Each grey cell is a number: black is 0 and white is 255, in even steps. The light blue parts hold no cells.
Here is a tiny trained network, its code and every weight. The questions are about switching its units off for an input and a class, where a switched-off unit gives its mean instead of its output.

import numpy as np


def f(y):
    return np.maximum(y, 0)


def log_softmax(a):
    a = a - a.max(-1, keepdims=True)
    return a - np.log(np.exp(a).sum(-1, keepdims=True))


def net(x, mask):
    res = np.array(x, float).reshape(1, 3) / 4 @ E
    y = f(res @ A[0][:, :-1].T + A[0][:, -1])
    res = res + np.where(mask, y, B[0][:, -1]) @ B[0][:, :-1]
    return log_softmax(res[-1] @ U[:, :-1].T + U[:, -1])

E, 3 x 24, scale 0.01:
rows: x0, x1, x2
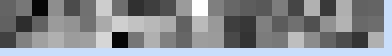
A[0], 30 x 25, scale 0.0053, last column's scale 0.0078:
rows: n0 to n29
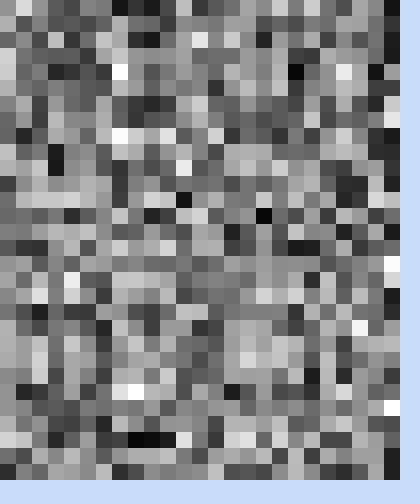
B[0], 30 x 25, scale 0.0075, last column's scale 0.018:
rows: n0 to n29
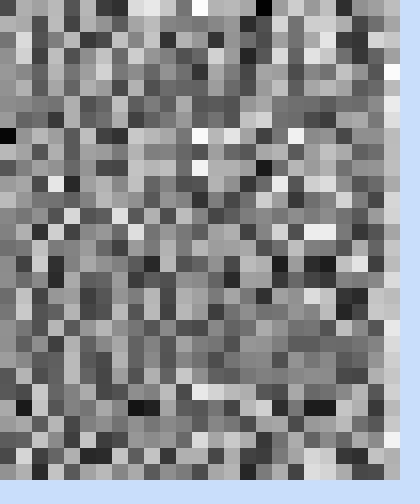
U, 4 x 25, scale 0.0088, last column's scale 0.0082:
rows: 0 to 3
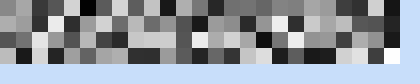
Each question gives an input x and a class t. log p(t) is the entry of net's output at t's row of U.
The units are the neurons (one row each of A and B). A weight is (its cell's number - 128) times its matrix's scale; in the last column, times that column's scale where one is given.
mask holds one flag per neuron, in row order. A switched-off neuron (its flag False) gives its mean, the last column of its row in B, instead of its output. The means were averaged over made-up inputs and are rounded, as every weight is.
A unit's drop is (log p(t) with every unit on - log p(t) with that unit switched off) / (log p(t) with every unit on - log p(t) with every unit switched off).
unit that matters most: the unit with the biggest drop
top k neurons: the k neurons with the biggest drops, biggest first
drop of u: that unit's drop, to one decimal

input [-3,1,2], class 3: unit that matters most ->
n2
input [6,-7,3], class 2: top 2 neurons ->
[n27, n0]
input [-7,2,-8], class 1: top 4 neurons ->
[n4, n20, n9, n26]
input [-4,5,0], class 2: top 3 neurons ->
[n24, n8, n6]
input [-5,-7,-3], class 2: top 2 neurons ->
[n27, n10]
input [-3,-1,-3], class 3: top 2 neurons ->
[n2, n19]
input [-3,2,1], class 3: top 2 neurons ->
[n2, n19]
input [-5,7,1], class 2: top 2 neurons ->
[n8, n24]
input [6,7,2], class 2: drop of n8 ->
1.2
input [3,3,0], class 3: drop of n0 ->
0.2
